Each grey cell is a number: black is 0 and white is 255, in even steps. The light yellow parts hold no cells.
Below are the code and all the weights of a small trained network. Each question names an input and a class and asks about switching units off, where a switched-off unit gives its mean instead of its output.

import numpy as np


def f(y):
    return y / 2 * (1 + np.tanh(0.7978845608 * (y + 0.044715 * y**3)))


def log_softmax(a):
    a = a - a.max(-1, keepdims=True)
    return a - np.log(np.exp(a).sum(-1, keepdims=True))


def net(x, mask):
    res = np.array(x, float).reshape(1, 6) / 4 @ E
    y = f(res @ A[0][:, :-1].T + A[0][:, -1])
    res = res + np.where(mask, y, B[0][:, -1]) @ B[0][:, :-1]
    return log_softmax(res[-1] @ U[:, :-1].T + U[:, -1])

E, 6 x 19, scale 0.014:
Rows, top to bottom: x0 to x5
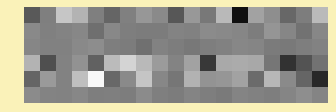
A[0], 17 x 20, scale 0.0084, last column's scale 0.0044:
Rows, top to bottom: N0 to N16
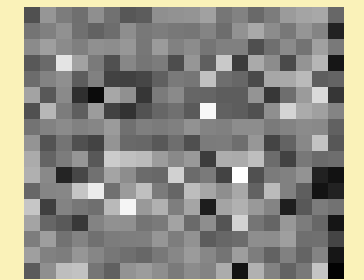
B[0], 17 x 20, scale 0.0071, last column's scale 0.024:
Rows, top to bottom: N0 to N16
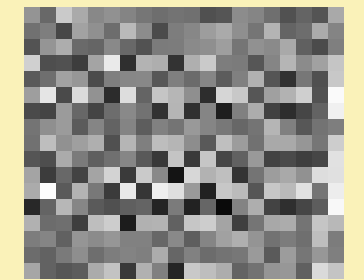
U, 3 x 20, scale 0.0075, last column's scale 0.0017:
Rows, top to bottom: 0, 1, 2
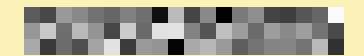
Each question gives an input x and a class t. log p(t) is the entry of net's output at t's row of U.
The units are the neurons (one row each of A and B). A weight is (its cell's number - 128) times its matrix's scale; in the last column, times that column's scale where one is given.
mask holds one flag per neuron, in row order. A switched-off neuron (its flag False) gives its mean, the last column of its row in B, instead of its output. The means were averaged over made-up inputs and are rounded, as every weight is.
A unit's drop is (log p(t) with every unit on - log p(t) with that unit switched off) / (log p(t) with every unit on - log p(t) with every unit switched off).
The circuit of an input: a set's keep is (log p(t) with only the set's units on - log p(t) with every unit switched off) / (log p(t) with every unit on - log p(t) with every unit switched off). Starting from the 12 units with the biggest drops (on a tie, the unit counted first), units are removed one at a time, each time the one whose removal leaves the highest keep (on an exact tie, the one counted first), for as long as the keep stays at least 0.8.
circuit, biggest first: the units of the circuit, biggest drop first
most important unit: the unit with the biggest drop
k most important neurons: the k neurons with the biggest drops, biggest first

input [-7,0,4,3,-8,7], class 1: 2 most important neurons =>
[N5, N8]
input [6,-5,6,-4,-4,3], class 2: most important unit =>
N3
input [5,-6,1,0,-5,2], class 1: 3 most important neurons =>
[N5, N10, N8]
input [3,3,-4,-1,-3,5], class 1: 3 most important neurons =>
[N10, N13, N5]
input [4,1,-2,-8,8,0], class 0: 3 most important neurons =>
[N6, N5, N4]
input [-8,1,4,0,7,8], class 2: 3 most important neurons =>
[N10, N5, N13]
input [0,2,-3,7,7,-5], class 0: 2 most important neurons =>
[N12, N9]
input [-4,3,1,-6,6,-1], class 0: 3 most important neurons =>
[N6, N5, N4]
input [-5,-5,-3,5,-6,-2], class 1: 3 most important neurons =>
[N5, N6, N8]
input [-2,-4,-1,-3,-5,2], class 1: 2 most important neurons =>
[N5, N12]
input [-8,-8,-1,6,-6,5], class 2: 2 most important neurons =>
[N10, N13]
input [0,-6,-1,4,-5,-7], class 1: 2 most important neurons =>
[N5, N6]
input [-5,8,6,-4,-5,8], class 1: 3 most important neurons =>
[N5, N12, N3]
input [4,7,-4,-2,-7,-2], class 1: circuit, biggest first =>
[N5]
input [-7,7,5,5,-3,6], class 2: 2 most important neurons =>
[N10, N13]
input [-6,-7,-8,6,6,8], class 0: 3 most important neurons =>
[N12, N9, N5]
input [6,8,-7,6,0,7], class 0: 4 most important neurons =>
[N12, N9, N10, N13]
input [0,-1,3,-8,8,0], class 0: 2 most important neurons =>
[N6, N5]
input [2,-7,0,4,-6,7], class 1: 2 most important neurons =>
[N5, N6]
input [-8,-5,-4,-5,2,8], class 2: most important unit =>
N10
